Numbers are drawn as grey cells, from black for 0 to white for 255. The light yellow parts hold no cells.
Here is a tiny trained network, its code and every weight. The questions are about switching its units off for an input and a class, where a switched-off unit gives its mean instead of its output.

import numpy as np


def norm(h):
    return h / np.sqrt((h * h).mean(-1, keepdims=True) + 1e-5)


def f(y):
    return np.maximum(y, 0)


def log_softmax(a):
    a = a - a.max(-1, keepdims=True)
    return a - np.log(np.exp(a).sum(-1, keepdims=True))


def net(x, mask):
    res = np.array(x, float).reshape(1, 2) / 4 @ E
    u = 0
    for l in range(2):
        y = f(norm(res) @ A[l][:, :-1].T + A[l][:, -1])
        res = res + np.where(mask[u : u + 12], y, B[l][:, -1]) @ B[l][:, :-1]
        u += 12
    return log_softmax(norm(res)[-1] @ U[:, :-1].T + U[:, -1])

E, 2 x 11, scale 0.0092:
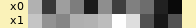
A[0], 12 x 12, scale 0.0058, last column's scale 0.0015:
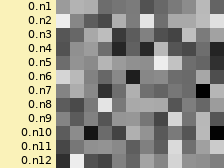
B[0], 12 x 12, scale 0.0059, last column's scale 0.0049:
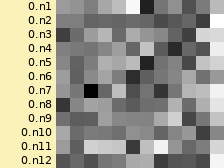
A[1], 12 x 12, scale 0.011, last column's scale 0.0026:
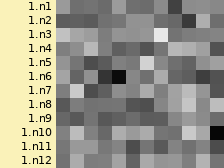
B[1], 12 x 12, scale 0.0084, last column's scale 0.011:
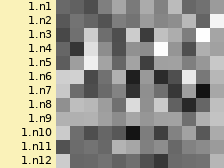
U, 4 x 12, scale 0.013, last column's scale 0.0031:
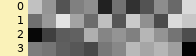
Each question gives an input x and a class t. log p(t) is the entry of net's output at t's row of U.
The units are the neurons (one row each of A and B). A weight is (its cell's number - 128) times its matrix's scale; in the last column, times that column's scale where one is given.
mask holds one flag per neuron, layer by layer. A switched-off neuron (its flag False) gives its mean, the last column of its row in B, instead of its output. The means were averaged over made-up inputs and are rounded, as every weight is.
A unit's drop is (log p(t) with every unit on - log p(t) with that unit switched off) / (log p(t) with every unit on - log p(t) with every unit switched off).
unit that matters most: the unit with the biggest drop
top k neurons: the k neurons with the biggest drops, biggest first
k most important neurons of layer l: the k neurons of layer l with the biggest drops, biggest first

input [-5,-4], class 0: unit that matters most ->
0.n12
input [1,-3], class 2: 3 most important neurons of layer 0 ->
0.n3; 0.n4; 0.n8
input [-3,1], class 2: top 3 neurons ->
0.n2; 0.n12; 0.n7
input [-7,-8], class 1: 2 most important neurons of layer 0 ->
0.n7; 0.n4
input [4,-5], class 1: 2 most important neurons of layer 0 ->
0.n12; 0.n2
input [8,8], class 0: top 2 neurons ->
1.n6; 0.n11
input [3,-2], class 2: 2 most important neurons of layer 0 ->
0.n7; 0.n4
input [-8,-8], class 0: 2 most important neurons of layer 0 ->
0.n12; 0.n8
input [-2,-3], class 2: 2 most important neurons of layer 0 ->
0.n12; 0.n11
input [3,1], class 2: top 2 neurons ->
0.n7; 0.n2
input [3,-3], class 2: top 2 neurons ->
0.n4; 0.n7
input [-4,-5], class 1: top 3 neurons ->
1.n8; 0.n7; 0.n4
